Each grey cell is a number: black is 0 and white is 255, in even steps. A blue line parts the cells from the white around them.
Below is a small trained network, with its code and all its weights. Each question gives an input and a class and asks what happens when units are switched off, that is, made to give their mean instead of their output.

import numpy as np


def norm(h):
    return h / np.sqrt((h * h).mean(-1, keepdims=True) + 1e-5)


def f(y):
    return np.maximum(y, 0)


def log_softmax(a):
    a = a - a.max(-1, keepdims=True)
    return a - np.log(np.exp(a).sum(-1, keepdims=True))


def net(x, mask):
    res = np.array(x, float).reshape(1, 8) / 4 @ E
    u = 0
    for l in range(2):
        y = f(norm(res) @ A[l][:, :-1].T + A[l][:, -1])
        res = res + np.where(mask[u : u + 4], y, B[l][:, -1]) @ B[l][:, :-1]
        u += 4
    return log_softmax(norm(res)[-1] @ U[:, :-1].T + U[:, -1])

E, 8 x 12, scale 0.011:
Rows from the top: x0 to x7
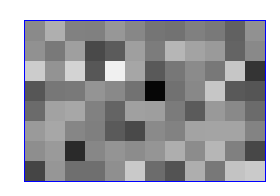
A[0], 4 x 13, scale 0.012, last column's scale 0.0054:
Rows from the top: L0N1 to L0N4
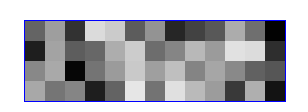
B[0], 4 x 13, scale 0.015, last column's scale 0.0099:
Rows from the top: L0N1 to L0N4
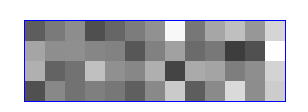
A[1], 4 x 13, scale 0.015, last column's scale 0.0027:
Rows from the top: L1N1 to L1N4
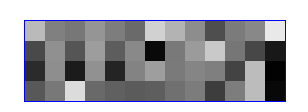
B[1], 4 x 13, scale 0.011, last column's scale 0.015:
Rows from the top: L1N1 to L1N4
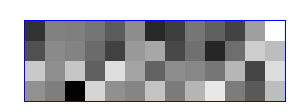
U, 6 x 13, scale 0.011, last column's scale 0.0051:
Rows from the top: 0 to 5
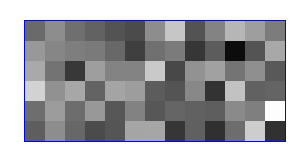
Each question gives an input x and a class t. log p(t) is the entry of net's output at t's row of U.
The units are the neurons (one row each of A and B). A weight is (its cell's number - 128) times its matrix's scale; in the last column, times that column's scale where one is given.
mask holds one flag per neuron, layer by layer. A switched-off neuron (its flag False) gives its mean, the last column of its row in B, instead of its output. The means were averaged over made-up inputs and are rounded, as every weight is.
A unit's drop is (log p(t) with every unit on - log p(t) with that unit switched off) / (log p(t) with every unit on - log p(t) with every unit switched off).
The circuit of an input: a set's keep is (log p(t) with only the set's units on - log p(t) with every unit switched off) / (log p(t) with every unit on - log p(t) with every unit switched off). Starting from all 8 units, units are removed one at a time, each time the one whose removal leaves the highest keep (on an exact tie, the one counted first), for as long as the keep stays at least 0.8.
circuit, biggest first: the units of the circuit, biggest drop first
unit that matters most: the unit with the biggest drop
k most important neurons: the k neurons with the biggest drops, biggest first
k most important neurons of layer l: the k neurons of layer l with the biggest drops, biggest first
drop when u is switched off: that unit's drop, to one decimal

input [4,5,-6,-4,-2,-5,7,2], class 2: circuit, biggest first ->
L0N3
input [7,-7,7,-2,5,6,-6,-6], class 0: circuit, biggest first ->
L1N3, L0N1
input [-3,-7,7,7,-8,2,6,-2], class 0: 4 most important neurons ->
L0N1, L1N3, L1N1, L1N4
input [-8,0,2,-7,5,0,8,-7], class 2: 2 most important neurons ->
L0N3, L0N2
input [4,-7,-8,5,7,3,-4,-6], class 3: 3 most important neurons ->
L1N3, L0N2, L0N4
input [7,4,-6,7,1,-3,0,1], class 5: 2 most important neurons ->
L1N2, L0N3
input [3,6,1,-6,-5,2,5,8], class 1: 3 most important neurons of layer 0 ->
L0N2, L0N1, L0N3
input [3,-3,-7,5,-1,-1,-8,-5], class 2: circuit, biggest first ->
L1N4, L0N2
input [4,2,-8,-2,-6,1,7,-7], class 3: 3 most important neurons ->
L1N3, L0N2, L1N4
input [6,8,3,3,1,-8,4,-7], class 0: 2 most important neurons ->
L0N4, L0N2
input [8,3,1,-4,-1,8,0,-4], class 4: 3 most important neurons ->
L0N2, L1N1, L1N2
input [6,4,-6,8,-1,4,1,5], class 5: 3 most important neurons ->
L1N2, L0N1, L0N2
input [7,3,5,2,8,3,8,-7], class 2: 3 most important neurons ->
L0N3, L0N2, L1N3
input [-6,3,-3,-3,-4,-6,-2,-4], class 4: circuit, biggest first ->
L0N2, L1N1, L1N2
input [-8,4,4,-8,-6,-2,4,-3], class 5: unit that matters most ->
L1N1
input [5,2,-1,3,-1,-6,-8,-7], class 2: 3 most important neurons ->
L1N4, L0N2, L1N1
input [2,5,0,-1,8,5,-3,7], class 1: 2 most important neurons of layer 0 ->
L0N2, L0N1
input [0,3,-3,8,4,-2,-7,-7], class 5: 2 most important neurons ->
L1N2, L0N2
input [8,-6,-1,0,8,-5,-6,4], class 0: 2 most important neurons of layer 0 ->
L0N1, L0N3
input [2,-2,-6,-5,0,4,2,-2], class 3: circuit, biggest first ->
L1N3
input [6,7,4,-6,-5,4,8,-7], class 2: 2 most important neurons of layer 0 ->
L0N3, L0N2
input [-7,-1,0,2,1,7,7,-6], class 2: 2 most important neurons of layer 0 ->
L0N3, L0N2
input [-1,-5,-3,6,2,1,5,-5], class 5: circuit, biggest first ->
L1N2, L0N2
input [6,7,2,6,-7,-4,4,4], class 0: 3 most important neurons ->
L0N4, L1N1, L1N4
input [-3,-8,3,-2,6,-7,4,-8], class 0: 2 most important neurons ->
L0N1, L0N2
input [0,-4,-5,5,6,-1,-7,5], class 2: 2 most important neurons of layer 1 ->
L1N4, L1N1
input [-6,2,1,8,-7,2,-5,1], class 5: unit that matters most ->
L1N2
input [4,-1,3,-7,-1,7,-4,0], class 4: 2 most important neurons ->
L1N1, L1N2
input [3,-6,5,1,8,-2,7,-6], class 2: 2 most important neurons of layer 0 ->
L0N3, L0N2
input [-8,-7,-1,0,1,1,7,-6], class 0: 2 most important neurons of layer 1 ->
L1N4, L1N2
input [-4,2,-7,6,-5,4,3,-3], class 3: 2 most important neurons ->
L1N3, L0N2
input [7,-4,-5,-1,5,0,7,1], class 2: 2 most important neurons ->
L0N3, L0N4
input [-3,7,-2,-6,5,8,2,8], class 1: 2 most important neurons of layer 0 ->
L0N2, L0N1
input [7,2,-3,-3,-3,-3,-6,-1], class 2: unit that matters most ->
L1N4
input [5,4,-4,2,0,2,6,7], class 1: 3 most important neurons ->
L0N2, L1N4, L1N1
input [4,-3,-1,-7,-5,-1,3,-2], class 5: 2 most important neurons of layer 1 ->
L1N1, L1N4
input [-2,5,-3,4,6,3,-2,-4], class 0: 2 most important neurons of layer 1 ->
L1N1, L1N3
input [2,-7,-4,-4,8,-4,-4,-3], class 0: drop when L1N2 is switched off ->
0.1
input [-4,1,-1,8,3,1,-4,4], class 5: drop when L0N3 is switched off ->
0.0
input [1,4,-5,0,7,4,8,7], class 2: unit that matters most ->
L0N3
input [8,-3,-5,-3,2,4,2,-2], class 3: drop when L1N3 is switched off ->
0.9
